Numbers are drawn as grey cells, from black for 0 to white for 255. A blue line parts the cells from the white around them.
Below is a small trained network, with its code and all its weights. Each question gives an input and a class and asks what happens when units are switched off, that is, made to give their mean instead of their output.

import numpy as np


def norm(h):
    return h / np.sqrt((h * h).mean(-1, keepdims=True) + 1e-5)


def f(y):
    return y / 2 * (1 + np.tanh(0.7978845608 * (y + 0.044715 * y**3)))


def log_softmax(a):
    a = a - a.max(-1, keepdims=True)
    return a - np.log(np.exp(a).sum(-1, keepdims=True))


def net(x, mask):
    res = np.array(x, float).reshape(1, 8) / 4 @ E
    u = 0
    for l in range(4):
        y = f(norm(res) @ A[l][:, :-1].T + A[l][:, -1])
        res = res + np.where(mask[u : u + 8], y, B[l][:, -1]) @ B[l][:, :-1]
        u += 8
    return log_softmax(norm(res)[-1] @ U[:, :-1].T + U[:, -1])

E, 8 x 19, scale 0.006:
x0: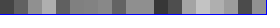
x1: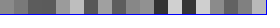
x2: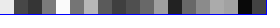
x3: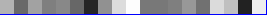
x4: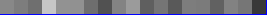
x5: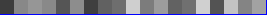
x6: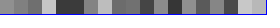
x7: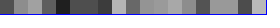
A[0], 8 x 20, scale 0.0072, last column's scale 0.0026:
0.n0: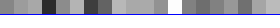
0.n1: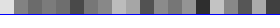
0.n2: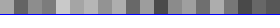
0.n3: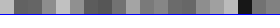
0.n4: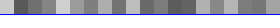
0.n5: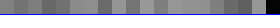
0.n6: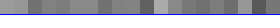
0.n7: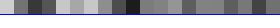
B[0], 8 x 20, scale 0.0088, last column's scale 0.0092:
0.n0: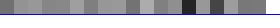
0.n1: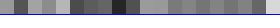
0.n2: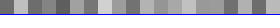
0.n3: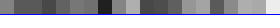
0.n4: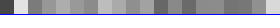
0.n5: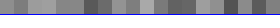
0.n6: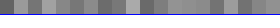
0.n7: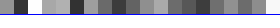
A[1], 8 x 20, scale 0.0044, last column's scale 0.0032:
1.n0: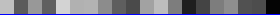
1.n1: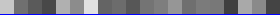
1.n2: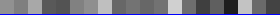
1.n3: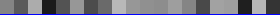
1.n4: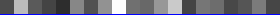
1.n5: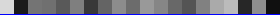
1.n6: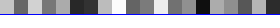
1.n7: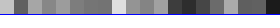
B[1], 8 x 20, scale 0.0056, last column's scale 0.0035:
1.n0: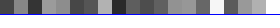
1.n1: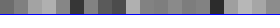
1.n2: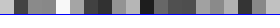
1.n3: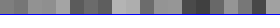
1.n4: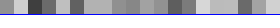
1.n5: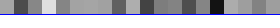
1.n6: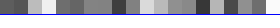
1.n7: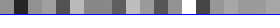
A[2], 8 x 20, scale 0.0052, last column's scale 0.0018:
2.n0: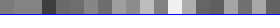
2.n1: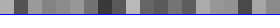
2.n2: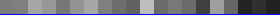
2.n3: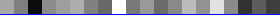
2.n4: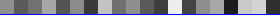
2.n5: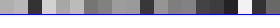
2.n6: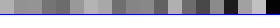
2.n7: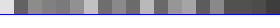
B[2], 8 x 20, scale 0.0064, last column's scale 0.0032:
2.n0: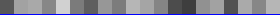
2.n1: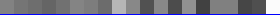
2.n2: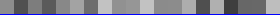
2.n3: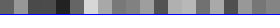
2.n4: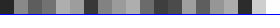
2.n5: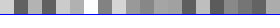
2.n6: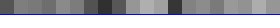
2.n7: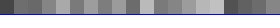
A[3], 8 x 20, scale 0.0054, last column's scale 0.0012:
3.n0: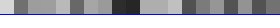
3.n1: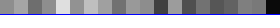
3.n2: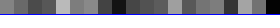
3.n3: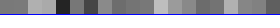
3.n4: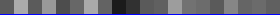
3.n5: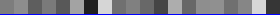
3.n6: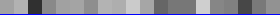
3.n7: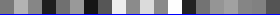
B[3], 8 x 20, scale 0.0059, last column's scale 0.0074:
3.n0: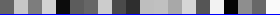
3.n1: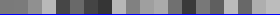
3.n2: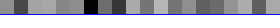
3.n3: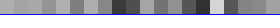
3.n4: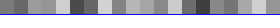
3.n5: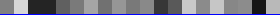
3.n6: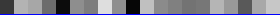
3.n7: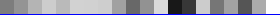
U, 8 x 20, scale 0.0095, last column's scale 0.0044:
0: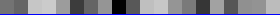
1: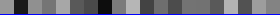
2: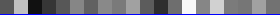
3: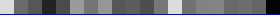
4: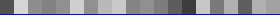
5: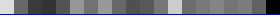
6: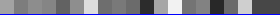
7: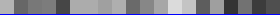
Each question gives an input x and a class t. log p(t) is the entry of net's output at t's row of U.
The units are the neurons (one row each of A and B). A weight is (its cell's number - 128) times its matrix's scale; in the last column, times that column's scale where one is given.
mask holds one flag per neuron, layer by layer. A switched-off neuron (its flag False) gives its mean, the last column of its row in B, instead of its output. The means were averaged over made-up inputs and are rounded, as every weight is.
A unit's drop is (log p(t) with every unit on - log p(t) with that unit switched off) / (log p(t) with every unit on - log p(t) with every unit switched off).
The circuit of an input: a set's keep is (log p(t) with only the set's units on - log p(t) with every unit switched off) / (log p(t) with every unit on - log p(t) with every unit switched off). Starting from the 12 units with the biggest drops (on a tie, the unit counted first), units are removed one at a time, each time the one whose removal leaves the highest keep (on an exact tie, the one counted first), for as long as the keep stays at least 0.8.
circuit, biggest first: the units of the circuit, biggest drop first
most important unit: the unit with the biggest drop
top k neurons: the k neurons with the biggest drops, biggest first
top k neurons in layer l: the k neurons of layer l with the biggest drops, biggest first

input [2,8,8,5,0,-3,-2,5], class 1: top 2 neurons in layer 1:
1.n5, 1.n4
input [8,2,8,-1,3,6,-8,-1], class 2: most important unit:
0.n4
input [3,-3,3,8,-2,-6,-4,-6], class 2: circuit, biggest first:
0.n2, 0.n3
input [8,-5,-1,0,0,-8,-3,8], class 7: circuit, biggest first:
0.n7, 2.n2
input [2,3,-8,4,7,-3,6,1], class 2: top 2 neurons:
0.n7, 3.n5
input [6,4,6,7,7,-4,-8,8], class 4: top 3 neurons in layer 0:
0.n2, 0.n7, 0.n0
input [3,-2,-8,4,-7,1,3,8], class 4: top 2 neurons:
0.n7, 0.n0
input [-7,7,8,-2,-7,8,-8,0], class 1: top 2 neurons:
0.n3, 0.n7
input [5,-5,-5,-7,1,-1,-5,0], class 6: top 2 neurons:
0.n7, 0.n1
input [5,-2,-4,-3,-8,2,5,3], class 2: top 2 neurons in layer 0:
0.n7, 0.n0
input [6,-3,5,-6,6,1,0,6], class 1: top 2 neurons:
3.n0, 0.n1
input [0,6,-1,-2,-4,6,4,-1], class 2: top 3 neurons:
0.n0, 3.n5, 0.n4
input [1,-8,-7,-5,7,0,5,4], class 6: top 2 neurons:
0.n7, 2.n5
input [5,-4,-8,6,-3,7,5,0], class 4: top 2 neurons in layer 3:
3.n0, 3.n5
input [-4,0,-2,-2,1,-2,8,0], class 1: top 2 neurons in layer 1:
1.n2, 1.n4
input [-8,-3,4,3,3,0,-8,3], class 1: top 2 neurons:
0.n3, 0.n1
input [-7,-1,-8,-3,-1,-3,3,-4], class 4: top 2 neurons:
0.n7, 0.n1
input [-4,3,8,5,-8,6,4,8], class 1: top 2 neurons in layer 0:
0.n3, 0.n7
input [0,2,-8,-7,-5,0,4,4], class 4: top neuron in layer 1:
1.n0
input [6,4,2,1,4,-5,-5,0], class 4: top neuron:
0.n2
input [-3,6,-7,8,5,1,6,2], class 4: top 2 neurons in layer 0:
0.n7, 0.n0
